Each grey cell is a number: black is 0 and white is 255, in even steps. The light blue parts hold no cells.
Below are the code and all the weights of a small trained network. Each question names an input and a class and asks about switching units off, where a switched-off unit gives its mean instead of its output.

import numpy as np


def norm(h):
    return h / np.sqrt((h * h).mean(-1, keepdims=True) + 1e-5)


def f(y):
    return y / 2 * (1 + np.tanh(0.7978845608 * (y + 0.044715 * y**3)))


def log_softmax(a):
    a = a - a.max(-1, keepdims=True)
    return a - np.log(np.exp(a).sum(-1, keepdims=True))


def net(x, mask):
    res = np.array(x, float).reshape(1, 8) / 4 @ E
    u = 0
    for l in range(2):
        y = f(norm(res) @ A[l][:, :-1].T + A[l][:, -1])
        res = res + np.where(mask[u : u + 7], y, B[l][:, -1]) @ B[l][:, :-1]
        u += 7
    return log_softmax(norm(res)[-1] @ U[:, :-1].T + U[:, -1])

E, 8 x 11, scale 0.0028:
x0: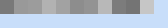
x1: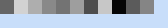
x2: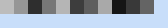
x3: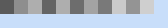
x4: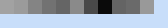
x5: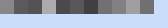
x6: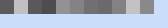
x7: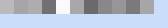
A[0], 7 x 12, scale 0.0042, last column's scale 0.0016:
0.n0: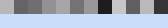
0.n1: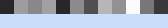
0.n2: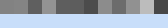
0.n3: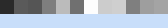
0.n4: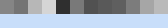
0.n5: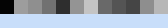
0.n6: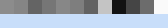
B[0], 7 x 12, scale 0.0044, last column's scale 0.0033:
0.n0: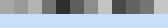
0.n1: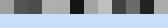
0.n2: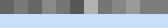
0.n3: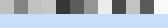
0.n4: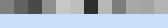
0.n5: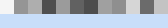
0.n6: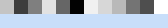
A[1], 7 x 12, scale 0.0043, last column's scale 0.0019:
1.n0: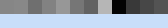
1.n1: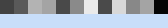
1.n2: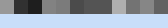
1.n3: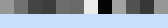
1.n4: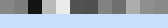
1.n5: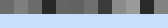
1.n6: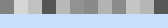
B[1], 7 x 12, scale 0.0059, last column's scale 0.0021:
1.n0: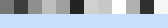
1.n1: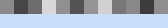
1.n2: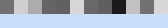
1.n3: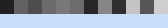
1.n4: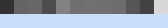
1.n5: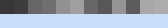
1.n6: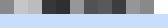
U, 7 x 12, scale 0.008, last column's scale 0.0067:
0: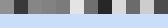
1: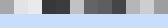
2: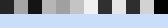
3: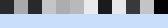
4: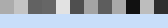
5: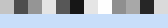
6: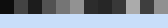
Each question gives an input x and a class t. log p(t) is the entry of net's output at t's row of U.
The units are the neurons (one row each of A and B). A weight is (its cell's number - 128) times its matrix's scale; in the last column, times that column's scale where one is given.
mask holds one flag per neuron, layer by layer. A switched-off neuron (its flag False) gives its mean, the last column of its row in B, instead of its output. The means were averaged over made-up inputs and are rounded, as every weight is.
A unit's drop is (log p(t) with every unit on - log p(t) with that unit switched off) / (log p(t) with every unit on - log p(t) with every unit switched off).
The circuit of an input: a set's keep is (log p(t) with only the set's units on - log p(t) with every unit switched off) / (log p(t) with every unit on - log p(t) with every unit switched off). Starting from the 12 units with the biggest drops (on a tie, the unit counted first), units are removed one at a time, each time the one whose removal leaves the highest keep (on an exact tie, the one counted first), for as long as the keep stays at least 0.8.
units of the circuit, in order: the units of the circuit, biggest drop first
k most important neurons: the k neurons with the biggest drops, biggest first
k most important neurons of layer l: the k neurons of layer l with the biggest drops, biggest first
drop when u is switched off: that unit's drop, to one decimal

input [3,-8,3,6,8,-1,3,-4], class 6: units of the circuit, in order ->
1.n3
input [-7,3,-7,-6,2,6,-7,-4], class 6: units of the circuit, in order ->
0.n3, 0.n6
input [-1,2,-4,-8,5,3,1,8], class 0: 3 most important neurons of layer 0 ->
0.n1, 0.n3, 0.n5
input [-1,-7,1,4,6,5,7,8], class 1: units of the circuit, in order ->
0.n0, 0.n6
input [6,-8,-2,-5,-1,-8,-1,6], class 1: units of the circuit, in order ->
0.n6, 1.n6
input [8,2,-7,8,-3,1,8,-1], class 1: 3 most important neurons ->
0.n6, 1.n6, 1.n0
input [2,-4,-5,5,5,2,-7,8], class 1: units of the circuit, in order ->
0.n6, 0.n0
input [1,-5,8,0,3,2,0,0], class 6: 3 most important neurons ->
0.n3, 1.n3, 1.n2
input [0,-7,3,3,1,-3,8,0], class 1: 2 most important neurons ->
0.n6, 0.n3
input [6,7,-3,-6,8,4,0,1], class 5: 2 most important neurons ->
1.n0, 0.n6
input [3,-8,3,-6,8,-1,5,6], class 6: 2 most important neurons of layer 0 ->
0.n3, 0.n5
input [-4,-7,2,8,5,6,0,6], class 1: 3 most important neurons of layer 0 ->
0.n0, 0.n1, 0.n6
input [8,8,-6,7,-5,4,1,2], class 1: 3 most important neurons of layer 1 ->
1.n6, 1.n0, 1.n1
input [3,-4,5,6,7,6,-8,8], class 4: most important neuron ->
0.n3
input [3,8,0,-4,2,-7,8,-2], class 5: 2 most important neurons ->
0.n6, 1.n0
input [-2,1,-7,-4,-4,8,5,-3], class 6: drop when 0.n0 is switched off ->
0.4
